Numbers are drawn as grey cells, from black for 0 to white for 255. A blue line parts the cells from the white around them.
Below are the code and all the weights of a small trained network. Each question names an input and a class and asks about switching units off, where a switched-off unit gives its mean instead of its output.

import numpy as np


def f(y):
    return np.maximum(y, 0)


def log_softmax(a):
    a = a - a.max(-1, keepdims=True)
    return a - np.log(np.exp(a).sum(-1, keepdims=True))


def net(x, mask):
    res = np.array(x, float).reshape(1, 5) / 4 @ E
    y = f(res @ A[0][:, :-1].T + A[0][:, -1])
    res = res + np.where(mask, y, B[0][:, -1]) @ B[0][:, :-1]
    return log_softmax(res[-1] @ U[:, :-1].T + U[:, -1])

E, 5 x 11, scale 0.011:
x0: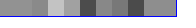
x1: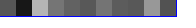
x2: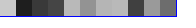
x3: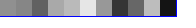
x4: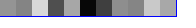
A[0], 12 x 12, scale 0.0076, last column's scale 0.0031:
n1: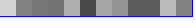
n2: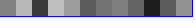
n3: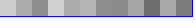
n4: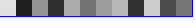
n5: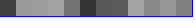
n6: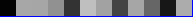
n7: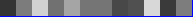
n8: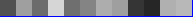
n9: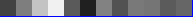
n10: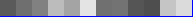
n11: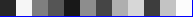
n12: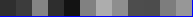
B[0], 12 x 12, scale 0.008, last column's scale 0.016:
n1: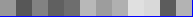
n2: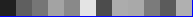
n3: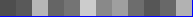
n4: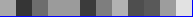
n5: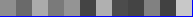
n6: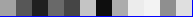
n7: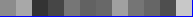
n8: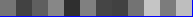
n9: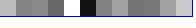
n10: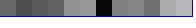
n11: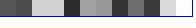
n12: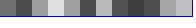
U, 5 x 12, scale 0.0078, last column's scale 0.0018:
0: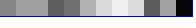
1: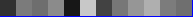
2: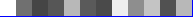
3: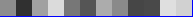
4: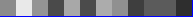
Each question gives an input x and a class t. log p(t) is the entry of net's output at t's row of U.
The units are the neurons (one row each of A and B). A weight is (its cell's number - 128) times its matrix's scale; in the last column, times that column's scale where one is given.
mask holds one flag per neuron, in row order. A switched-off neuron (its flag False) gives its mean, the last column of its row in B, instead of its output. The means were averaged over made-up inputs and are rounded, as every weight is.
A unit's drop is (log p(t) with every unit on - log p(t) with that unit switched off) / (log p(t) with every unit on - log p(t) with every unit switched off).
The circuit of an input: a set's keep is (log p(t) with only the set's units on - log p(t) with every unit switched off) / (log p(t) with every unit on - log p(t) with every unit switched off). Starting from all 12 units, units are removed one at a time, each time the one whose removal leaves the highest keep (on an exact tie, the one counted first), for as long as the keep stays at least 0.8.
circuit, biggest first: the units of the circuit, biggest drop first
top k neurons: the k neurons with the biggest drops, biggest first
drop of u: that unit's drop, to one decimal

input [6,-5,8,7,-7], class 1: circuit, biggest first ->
(n2)
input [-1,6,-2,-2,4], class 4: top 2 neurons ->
(n11; n7)
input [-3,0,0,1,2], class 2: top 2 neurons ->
(n11; n12)
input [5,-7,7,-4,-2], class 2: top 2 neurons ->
(n11; n1)
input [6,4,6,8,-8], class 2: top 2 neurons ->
(n11; n4)
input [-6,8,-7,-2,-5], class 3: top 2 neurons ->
(n12; n9)
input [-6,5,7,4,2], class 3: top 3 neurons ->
(n6; n4; n12)
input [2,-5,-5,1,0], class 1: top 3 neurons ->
(n4; n12; n2)
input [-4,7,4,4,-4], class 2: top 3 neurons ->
(n11; n6; n7)
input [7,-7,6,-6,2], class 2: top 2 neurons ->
(n11; n1)
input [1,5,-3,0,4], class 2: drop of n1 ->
-0.1
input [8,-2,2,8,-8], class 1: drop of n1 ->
0.0
